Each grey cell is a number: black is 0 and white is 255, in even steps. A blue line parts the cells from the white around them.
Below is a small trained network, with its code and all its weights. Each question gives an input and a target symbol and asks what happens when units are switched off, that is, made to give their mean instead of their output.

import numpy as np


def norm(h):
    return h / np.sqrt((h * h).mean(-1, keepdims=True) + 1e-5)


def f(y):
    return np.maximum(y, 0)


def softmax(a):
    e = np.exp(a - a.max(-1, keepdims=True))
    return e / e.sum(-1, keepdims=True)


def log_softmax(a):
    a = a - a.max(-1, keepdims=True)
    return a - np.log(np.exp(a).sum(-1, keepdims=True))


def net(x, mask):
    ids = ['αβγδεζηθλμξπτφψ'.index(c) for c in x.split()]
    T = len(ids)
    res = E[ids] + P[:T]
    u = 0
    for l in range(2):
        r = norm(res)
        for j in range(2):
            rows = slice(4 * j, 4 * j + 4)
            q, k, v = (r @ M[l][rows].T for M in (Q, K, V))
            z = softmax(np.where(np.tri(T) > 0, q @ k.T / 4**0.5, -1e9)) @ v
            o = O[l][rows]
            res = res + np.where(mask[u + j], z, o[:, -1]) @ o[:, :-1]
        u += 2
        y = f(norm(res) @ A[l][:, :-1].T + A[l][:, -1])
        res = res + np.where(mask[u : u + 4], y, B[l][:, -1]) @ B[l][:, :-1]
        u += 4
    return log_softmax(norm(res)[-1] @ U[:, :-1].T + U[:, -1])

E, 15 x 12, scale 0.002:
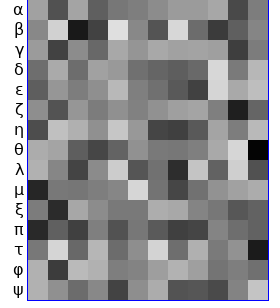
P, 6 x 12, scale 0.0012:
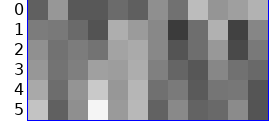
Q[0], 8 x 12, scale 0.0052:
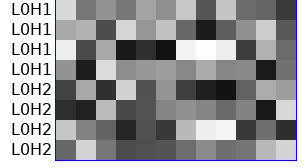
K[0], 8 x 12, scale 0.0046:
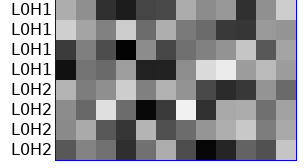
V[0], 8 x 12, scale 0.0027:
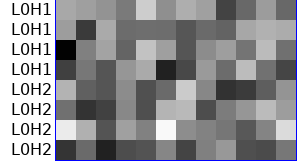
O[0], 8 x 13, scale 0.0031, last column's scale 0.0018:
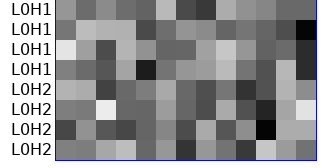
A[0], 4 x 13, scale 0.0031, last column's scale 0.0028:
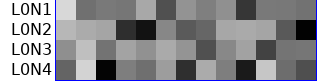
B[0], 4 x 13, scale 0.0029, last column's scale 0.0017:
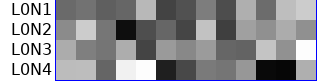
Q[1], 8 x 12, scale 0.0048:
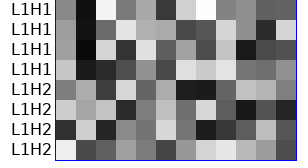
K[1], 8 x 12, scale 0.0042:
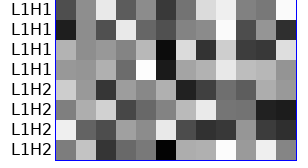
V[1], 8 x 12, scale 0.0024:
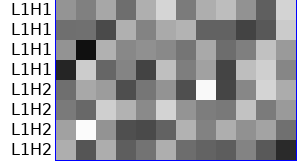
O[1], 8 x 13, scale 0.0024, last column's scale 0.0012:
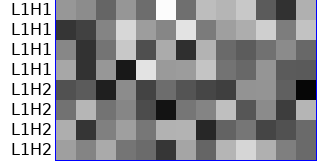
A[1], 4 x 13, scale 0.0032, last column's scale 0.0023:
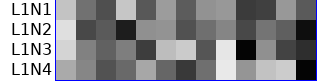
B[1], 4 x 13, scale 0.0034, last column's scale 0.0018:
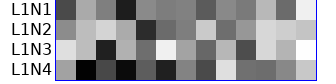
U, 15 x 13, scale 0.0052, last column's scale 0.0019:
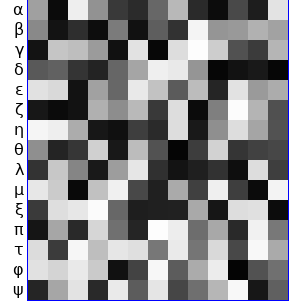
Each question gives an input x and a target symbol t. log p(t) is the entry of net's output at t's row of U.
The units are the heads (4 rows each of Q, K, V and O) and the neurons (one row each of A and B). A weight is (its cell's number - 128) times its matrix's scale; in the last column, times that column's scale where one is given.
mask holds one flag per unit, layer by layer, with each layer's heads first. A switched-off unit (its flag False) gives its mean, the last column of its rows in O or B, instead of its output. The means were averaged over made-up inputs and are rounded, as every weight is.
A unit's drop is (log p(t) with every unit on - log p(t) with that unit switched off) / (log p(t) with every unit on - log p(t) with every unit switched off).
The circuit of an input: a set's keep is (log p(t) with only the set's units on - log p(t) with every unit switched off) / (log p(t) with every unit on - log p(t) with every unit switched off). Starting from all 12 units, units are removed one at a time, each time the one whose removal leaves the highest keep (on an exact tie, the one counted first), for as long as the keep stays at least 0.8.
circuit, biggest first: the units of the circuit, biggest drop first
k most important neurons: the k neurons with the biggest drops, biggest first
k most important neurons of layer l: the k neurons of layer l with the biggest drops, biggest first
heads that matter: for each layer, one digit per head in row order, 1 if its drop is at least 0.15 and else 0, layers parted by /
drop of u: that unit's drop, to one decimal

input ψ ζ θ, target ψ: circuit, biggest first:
(L0H1)
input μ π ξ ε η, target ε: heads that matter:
11 / 00
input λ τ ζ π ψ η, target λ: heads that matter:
01 / 00
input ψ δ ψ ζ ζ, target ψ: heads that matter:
10 / 00
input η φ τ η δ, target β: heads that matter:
10 / 11
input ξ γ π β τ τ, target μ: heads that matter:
01 / 00
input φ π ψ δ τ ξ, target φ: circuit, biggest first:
(L0H2 L0H1 L1H1)
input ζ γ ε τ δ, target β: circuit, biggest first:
(L0H1 L1N4)
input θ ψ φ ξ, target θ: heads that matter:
11 / 01
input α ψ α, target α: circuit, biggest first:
(L0H1 L0H2 L1H1)
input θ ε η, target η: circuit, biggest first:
(L1H1 L0H2 L0H1 L0N3)
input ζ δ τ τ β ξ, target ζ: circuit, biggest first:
(L0H2 L0H1 L1H2)
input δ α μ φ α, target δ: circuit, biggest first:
(L0H1 L1H2 L1N1)
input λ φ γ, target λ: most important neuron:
(L1N1)
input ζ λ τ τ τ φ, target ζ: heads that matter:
01 / 00
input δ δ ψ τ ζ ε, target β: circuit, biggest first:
(L1H2 L0H1 L1N4)
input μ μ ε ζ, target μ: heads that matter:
10 / 00
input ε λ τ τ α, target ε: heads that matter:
10 / 01
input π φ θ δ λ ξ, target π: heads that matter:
10 / 00
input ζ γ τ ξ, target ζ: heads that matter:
01 / 00
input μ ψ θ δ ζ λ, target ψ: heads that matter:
10 / 00
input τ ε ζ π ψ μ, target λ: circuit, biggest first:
(L0H2)
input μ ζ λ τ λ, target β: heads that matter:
00 / 00
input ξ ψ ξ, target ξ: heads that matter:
01 / 10
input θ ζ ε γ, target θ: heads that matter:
00 / 01
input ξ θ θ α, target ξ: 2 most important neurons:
(L0N1 L1N1)
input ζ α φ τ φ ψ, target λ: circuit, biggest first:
(L0H2)
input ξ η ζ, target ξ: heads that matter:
11 / 10
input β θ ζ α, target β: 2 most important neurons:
(L0N4 L1N4)
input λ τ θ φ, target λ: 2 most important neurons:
(L1N1 L0N1)
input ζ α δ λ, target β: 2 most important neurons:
(L1N4 L0N1)
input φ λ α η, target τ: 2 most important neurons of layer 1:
(L1N1 L1N4)
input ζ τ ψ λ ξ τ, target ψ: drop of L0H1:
1.7
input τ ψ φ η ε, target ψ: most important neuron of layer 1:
(L1N3)
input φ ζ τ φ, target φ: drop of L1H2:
0.1
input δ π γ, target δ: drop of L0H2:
0.2
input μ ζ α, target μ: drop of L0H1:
0.6
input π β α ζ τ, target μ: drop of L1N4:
0.0
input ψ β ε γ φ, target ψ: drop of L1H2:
0.1
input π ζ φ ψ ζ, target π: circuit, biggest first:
(L0H1)
